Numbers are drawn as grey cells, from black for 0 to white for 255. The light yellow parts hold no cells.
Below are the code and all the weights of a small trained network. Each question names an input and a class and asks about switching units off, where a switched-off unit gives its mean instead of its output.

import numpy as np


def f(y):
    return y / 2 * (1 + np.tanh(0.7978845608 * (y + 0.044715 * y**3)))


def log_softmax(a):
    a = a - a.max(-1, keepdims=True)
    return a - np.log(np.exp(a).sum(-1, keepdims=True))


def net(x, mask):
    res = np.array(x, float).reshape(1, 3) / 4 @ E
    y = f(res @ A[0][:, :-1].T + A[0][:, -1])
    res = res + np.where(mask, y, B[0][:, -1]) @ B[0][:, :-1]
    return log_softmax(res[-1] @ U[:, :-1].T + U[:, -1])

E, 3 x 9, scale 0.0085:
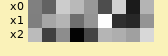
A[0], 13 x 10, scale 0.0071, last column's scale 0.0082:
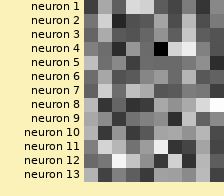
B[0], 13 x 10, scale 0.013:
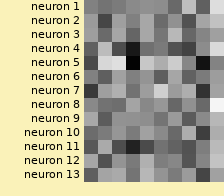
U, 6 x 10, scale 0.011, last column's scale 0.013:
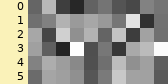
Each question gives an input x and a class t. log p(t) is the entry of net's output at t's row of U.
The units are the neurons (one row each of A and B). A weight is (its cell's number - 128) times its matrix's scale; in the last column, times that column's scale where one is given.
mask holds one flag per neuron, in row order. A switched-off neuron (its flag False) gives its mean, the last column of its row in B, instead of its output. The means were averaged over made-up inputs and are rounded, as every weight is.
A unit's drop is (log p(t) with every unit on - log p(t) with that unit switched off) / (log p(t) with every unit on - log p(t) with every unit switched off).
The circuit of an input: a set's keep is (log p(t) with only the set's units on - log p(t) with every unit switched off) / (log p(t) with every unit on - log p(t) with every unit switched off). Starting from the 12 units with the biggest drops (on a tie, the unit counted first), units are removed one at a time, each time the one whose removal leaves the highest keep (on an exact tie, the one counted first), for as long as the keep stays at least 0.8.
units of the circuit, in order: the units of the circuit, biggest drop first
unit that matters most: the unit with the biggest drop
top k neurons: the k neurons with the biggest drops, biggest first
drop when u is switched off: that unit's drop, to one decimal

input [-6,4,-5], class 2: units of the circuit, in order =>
neuron 2; neuron 9
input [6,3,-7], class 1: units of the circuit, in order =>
neuron 1
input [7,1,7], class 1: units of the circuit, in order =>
neuron 10; neuron 13
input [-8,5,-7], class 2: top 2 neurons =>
neuron 2; neuron 9
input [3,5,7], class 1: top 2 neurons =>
neuron 4; neuron 10
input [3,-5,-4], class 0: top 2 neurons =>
neuron 4; neuron 8
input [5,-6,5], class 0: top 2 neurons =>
neuron 4; neuron 1
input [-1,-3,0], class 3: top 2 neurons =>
neuron 11; neuron 5
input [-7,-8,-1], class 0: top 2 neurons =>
neuron 4; neuron 12
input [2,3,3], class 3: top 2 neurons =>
neuron 4; neuron 7
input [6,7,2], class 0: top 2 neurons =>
neuron 11; neuron 2
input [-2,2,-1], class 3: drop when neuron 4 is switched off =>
0.5
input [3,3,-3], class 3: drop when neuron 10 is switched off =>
0.1
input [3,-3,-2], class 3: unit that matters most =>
neuron 11
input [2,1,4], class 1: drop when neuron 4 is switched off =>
0.2
